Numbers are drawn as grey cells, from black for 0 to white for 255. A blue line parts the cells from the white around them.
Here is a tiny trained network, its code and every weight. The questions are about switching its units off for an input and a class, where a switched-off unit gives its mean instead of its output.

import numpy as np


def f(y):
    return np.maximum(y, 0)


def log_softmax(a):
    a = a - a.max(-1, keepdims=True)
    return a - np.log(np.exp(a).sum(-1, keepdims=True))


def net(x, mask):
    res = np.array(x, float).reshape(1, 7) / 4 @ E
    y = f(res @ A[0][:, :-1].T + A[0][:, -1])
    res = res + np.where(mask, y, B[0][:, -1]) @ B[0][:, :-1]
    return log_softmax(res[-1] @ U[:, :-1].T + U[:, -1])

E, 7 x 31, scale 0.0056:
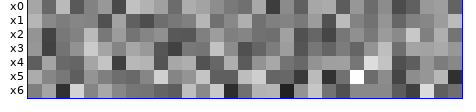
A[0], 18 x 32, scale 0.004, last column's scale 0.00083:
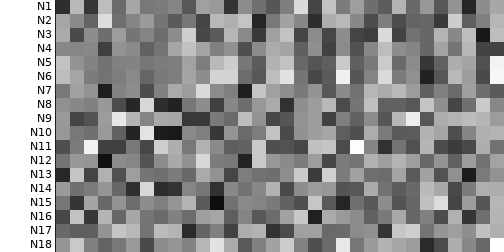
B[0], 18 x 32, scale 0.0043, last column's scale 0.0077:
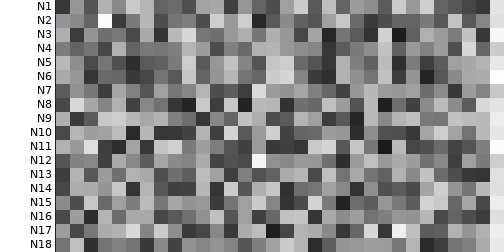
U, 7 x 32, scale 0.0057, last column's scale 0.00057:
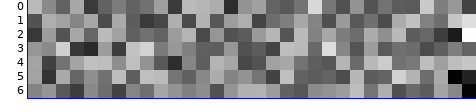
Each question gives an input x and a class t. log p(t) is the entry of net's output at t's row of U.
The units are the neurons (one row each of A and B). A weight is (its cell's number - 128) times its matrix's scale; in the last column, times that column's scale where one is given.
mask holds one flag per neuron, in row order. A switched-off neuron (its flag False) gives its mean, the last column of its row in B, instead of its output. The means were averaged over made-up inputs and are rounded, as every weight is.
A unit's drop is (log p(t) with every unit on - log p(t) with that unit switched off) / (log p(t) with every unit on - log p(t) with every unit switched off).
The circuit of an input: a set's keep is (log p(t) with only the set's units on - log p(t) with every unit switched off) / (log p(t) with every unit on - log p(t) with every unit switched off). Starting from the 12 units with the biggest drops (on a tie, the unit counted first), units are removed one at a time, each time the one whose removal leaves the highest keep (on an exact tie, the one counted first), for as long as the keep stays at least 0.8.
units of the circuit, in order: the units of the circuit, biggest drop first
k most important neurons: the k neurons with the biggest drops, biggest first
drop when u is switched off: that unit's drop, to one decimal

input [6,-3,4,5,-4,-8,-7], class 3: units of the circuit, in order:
[N11]
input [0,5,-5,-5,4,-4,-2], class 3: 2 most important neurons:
[N11 N2]
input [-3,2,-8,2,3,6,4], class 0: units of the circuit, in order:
[N2 N5]
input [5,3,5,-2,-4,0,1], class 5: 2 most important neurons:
[N3 N18]
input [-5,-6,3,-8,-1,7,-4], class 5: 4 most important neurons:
[N3 N15 N4 N18]
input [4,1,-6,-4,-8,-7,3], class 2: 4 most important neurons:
[N13 N1 N2 N16]
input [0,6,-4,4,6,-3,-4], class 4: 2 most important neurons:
[N17 N9]
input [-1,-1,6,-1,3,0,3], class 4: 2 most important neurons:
[N13 N9]
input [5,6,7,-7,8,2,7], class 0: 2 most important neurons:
[N2 N5]
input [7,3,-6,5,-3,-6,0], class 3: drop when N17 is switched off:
-0.1
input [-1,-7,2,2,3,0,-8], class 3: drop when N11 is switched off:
0.2
